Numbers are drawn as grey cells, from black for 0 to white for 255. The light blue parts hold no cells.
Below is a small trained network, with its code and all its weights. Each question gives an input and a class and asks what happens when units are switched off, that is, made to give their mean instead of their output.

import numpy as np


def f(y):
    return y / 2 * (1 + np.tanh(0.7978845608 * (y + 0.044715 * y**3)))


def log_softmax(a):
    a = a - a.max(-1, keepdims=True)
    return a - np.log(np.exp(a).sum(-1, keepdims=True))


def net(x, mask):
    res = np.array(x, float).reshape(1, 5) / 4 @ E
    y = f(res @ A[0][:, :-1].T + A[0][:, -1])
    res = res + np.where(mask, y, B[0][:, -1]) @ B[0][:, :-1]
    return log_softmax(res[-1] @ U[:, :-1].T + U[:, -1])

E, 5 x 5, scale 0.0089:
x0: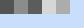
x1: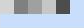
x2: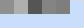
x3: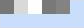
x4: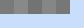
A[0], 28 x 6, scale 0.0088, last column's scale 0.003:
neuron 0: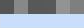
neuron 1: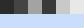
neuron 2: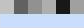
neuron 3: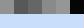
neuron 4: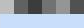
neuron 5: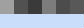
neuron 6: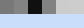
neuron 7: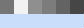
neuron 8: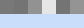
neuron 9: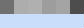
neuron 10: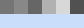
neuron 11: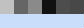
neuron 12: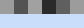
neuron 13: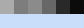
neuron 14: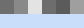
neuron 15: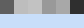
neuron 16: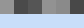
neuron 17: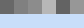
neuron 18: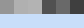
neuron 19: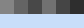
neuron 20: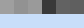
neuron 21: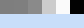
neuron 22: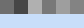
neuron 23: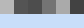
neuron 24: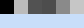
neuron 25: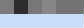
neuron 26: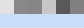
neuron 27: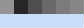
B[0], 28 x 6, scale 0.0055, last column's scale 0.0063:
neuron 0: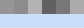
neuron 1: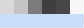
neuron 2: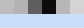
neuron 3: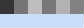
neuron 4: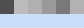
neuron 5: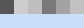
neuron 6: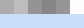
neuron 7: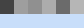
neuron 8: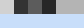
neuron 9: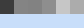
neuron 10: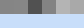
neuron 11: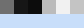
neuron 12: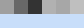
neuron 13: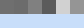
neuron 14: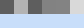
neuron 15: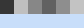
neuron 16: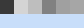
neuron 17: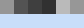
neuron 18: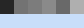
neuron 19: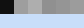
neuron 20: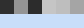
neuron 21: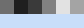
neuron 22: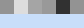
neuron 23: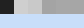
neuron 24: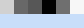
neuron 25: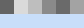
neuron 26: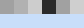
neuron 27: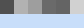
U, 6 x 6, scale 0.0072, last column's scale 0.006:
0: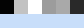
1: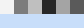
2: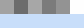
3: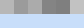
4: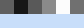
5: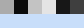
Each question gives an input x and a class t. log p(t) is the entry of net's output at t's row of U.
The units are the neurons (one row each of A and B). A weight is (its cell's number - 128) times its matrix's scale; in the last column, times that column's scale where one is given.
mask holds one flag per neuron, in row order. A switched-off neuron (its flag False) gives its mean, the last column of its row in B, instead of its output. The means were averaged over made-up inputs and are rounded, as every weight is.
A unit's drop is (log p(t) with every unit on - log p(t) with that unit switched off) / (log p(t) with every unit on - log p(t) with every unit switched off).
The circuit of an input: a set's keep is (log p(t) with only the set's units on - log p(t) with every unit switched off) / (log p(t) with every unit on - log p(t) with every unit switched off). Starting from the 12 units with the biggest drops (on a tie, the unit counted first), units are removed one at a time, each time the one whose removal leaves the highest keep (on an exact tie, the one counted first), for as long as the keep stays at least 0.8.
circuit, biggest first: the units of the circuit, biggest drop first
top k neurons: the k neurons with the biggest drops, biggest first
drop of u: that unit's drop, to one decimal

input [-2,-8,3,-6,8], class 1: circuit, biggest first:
(neuron 24; neuron 1)
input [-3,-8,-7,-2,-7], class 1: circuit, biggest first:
(neuron 1)
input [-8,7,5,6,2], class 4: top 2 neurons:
(neuron 11; neuron 20)
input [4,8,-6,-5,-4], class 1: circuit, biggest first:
(neuron 2; neuron 26)
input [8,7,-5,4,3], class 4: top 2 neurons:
(neuron 21; neuron 1)
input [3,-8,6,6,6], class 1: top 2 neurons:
(neuron 24; neuron 1)
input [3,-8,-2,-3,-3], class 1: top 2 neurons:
(neuron 24; neuron 1)
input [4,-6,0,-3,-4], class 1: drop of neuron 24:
0.2
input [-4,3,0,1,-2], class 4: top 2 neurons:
(neuron 1; neuron 11)
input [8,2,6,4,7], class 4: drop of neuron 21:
0.2
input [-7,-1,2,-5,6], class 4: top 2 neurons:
(neuron 11; neuron 12)
